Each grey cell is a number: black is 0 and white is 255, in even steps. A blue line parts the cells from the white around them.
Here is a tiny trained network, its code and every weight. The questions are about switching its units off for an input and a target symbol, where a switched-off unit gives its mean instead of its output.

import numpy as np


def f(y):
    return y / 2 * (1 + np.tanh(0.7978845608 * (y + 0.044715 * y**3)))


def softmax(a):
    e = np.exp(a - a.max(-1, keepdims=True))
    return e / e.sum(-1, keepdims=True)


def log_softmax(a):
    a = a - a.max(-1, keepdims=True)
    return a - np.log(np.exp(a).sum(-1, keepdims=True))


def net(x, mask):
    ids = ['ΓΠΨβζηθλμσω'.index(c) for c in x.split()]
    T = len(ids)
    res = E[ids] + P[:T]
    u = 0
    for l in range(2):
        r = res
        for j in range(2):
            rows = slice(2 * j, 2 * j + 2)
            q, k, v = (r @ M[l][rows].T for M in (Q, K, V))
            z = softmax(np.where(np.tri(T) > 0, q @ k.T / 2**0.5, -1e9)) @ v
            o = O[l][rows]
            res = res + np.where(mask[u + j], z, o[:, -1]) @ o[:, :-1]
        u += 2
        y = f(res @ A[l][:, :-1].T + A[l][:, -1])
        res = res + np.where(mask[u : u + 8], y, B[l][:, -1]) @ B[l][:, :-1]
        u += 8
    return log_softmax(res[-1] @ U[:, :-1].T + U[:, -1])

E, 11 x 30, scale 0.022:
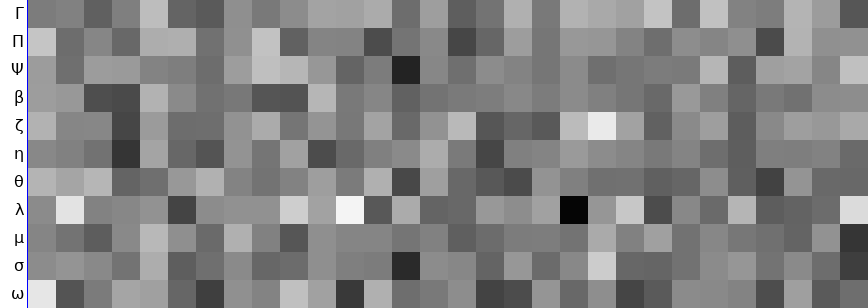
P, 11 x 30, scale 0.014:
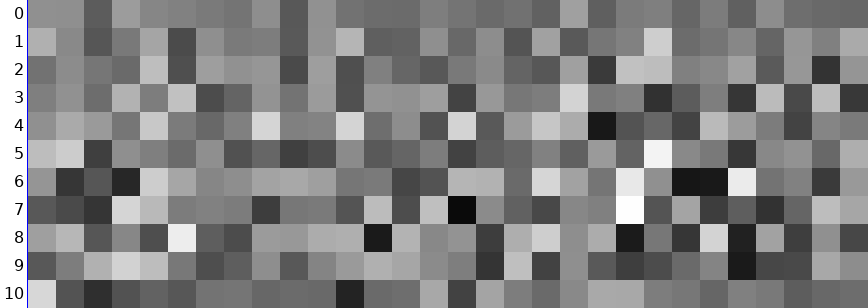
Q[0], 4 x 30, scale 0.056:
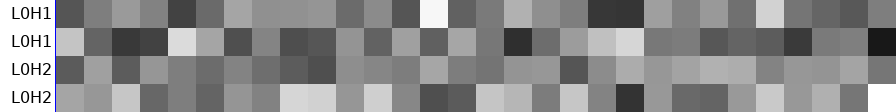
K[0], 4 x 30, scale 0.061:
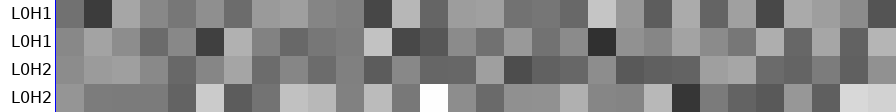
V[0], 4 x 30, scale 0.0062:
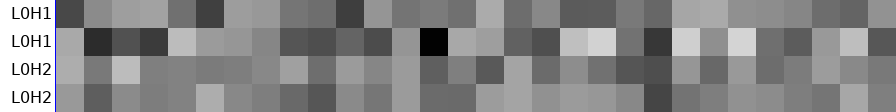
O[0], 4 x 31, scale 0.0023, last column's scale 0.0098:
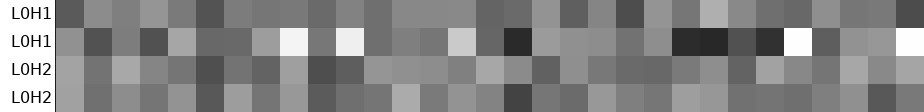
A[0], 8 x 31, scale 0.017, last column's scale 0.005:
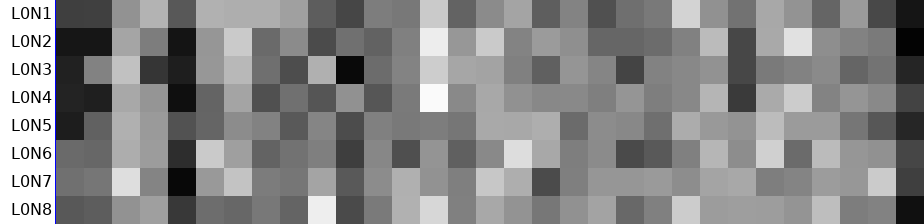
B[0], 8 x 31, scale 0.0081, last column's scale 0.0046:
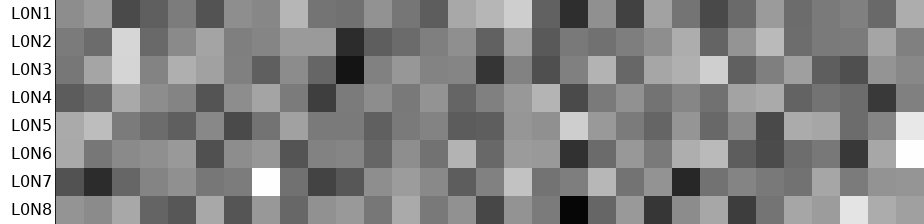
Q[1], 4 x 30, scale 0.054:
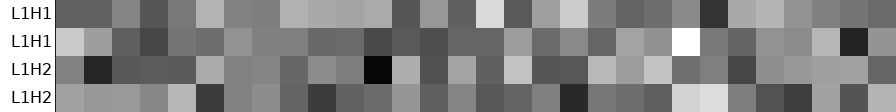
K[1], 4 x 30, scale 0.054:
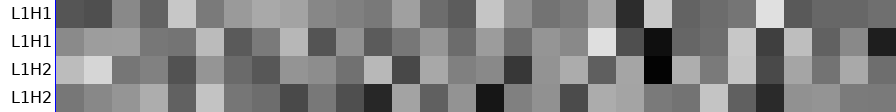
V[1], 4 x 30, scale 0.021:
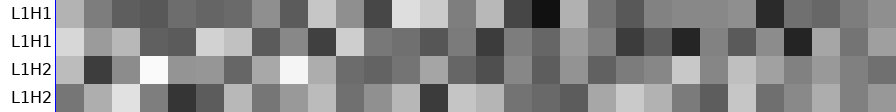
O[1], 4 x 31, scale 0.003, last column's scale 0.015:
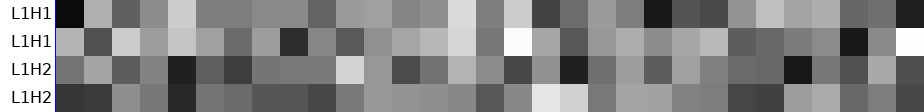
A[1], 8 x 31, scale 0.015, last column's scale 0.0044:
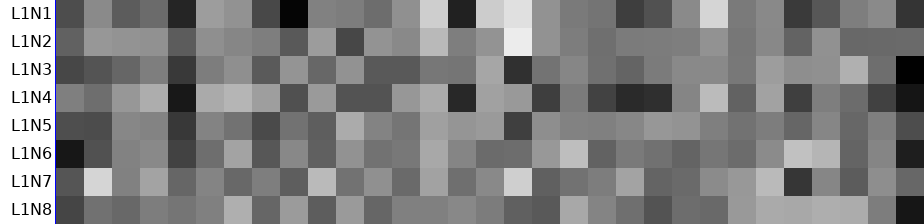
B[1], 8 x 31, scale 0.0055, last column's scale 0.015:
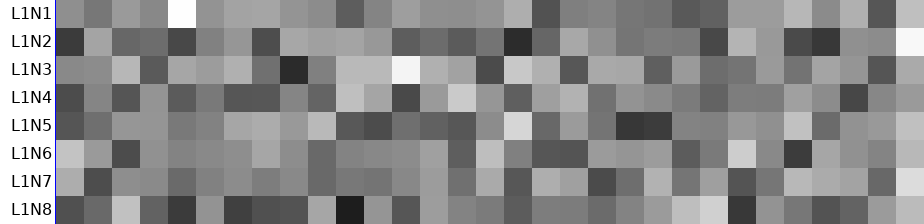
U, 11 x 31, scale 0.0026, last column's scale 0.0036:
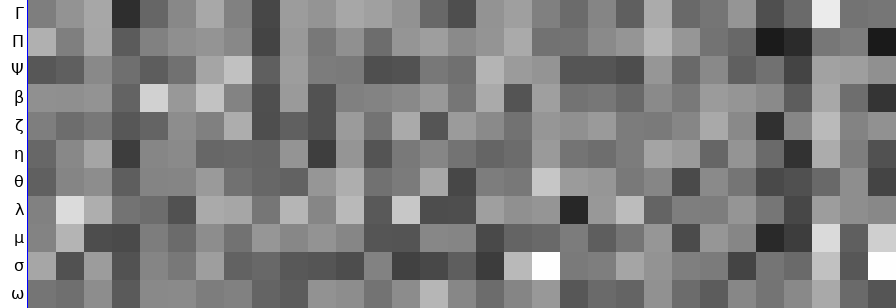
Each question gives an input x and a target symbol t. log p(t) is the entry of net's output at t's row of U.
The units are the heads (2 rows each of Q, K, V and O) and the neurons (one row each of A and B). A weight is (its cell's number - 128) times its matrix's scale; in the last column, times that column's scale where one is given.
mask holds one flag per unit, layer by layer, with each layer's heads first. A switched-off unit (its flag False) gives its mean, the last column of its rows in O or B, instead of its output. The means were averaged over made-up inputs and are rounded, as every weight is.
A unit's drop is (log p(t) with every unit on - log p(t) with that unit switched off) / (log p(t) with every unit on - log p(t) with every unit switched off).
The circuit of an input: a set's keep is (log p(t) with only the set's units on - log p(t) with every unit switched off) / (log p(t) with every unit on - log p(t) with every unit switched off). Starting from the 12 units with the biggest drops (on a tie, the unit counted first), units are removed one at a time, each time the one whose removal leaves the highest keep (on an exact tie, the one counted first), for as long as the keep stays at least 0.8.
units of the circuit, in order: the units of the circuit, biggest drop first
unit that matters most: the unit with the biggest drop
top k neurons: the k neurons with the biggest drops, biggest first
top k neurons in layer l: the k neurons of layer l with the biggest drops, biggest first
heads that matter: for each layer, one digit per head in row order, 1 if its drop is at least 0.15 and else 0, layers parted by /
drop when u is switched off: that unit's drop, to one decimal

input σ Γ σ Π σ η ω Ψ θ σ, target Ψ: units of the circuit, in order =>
(L1H2, L1N5)
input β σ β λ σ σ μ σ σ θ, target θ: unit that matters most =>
L0H1
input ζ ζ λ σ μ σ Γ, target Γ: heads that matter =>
10 / 00
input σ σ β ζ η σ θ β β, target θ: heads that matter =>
00 / 11
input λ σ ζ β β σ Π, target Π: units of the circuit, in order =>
(L0H1, L0N6)
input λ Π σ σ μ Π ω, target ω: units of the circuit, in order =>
(L0H1, L1N4, L0N8)
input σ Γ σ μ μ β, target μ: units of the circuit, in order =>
(L1H2, L1H1)
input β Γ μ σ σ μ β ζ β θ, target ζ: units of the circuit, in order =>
(L1N6, L1H2, L1H1)
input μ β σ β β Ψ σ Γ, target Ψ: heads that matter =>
00 / 01
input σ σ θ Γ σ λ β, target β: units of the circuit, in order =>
(L1N1, L0H1)
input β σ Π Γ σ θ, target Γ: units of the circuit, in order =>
(L1N3, L1H1, L1H2)
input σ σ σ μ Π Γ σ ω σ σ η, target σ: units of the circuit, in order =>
(L1H2, L1H1)
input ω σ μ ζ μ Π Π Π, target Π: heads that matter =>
00 / 11
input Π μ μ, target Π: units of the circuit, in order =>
(L1H1)
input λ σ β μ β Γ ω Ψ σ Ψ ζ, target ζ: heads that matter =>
10 / 00
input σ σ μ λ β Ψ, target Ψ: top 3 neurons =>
(L0N6, L0N7, L0N8)
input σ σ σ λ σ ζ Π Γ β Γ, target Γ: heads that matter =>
00 / 00
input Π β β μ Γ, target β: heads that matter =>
00 / 11
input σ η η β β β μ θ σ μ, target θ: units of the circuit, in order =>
(L1H1, L1N2)
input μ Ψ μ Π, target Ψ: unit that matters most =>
L1H2
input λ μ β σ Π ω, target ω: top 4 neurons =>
(L1N4, L0N8, L1N7, L1N1)
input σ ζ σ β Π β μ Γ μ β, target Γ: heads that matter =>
00 / 10
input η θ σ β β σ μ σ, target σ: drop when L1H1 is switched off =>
0.3
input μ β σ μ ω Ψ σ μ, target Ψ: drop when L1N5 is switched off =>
0.9
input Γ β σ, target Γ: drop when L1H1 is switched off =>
1.1
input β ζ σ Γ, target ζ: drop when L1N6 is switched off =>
1.2
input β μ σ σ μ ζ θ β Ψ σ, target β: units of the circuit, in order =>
(L1H2)
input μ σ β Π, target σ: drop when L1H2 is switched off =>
0.3
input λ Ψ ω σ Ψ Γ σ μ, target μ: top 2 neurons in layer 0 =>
(L0N1, L0N5)
